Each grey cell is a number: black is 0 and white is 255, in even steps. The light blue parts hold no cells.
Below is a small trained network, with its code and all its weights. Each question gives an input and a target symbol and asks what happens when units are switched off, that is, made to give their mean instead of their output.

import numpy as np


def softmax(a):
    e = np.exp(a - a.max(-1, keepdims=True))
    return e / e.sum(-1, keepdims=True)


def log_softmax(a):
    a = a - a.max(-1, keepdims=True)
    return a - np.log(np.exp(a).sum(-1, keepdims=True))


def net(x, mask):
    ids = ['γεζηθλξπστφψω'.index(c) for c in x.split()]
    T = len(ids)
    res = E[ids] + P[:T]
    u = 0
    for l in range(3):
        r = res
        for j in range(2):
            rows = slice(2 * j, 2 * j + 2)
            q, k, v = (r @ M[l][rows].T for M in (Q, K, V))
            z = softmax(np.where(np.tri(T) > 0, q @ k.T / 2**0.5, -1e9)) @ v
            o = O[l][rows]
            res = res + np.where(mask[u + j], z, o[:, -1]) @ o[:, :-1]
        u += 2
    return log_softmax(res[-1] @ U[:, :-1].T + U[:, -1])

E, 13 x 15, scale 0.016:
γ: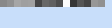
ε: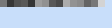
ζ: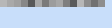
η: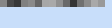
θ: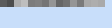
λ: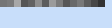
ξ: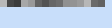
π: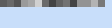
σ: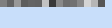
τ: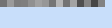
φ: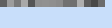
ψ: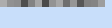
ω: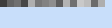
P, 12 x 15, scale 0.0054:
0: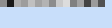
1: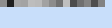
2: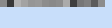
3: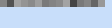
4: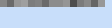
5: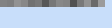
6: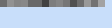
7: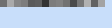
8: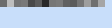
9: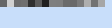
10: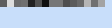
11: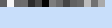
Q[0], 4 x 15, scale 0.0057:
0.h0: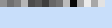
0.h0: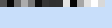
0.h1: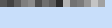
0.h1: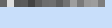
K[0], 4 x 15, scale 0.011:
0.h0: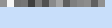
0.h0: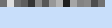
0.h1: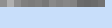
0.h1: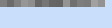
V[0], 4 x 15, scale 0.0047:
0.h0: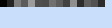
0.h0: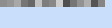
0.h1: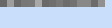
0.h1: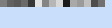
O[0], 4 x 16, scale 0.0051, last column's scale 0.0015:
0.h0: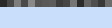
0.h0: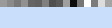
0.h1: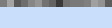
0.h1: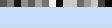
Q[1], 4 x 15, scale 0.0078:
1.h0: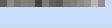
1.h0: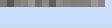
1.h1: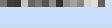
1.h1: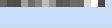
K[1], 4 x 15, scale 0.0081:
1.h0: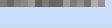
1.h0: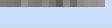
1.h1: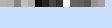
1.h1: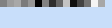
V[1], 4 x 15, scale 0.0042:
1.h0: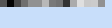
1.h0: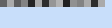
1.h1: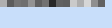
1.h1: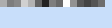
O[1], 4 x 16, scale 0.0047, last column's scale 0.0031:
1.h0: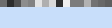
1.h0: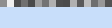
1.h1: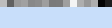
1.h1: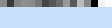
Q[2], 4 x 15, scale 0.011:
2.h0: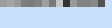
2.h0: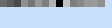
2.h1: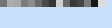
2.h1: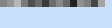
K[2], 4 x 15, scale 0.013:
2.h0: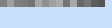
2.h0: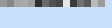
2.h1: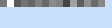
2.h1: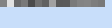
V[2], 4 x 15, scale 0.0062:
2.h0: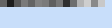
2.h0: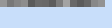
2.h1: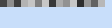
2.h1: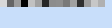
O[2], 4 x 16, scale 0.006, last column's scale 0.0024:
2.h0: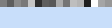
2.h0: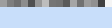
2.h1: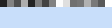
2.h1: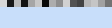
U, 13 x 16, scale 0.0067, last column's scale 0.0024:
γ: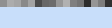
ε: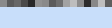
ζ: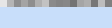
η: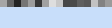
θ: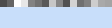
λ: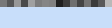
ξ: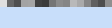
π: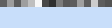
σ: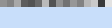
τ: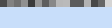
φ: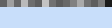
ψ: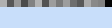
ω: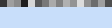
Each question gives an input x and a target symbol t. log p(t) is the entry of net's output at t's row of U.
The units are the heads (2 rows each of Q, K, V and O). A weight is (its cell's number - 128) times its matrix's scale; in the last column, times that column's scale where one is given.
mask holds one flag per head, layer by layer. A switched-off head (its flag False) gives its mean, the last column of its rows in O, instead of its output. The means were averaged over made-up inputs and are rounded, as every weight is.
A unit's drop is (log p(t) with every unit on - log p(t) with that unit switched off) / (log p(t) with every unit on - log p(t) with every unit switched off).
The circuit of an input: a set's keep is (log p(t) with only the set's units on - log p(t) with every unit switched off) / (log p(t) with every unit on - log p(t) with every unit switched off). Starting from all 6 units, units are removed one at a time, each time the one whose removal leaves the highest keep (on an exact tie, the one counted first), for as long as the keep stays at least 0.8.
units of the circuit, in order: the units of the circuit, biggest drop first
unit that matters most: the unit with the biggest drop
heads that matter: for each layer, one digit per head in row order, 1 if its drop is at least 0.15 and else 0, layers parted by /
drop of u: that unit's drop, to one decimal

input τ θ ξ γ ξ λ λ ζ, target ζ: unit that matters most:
2.h1
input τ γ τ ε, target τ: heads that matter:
00 / 00 / 11
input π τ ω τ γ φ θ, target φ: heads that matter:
00 / 00 / 01
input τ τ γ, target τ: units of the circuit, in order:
(2.h1, 2.h0)
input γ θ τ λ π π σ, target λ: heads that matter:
11 / 00 / 01
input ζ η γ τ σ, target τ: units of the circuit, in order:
(2.h1, 1.h1)
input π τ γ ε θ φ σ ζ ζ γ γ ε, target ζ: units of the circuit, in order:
(0.h0, 2.h1)
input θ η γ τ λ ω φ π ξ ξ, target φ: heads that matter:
00 / 00 / 01
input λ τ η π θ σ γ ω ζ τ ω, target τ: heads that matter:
00 / 10 / 11
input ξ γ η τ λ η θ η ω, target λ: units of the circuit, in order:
(2.h1, 0.h0, 2.h0)
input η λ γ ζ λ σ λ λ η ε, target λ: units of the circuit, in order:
(2.h1, 0.h0)
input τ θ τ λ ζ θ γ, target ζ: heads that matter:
10 / 00 / 11
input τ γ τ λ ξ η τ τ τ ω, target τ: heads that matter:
00 / 00 / 11
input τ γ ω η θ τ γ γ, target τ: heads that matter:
11 / 10 / 11
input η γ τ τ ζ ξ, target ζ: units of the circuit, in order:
(0.h0, 2.h1, 2.h0)
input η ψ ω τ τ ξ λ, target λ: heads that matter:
00 / 00 / 01
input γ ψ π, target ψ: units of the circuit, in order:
(2.h1)
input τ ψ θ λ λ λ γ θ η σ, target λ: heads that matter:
10 / 00 / 01
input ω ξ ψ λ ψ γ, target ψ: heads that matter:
00 / 00 / 01
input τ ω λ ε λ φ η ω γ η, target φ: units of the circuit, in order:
(2.h1, 1.h1)
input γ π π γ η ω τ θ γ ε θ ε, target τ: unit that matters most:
1.h0
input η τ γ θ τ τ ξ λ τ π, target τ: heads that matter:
00 / 01 / 11
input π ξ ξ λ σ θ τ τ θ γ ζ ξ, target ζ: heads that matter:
10 / 00 / 01
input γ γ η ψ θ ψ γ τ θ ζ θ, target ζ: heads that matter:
11 / 10 / 01
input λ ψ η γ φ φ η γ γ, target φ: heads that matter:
01 / 10 / 01
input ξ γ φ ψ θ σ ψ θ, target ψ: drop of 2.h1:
0.8
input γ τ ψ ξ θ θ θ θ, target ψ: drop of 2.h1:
0.8
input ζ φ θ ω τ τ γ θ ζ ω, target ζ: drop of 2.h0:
0.2
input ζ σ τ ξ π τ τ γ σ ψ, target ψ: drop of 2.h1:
1.0
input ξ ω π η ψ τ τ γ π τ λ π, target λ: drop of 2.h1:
0.4
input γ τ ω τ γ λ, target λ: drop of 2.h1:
0.8
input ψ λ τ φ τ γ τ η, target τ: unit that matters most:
0.h1
